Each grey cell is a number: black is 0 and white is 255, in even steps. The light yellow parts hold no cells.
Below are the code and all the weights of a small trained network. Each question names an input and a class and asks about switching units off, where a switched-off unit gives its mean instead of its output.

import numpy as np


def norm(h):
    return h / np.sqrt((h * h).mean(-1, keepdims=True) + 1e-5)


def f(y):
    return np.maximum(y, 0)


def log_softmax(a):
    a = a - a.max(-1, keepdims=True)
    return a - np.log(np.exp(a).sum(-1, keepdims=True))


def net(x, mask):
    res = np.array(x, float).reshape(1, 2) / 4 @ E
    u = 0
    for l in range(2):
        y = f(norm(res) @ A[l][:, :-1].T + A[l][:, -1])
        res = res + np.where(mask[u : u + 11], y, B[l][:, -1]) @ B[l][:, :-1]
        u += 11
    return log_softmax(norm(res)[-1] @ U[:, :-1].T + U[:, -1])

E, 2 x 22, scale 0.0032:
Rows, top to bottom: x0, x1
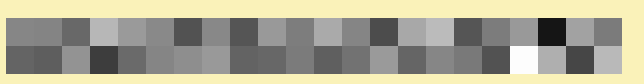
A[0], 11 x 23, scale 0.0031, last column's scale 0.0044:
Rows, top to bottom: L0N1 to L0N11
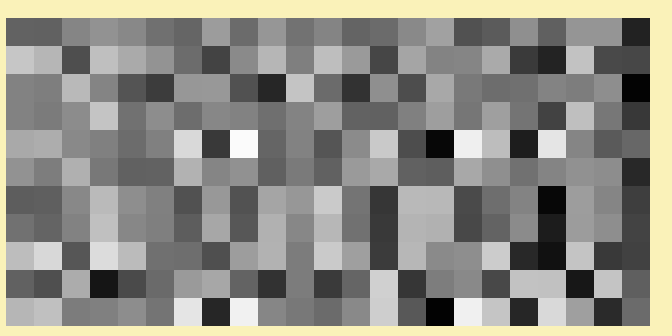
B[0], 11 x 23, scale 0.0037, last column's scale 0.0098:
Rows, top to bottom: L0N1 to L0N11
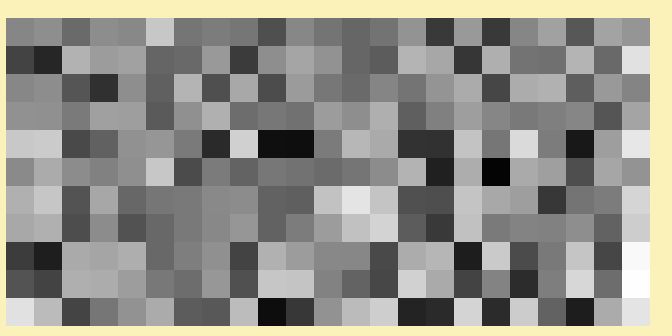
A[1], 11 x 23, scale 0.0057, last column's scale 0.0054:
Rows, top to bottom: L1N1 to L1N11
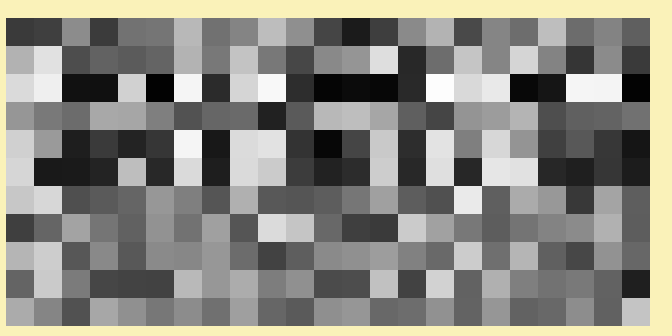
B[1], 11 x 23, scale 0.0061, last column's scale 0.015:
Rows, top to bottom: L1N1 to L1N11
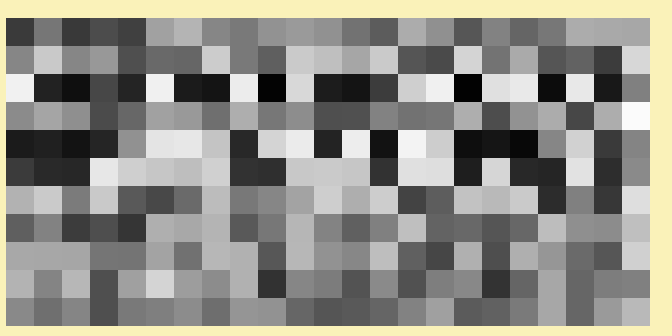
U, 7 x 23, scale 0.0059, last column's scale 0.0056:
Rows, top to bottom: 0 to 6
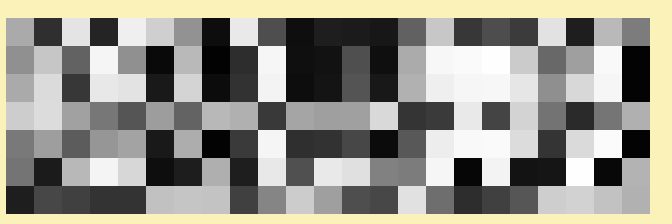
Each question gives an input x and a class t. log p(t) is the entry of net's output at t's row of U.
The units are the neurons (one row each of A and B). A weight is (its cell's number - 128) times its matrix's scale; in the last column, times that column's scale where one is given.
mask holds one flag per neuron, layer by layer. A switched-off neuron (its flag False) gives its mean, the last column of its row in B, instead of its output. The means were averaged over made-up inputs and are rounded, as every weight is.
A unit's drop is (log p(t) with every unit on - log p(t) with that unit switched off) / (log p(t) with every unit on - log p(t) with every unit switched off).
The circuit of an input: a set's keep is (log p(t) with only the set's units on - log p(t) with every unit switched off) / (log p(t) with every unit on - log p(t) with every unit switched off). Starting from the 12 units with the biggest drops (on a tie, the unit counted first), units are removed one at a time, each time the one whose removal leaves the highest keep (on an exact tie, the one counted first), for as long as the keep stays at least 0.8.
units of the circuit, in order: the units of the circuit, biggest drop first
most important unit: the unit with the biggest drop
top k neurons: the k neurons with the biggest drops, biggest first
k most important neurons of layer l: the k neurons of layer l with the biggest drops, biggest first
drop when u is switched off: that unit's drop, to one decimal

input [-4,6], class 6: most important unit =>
L0N10
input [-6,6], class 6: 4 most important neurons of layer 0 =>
(L0N7, L0N10, L0N8, L0N11)
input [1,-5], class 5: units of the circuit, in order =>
(L0N9, L0N2)
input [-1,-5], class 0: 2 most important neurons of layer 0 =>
(L0N9, L0N2)
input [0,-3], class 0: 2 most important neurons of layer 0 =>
(L0N10, L0N11)
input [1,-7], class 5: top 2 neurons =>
(L0N9, L0N2)
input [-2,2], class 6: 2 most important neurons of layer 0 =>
(L0N10, L0N7)
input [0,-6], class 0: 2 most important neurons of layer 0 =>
(L0N10, L0N11)
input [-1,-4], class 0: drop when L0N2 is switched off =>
0.7
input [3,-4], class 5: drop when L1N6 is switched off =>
0.0
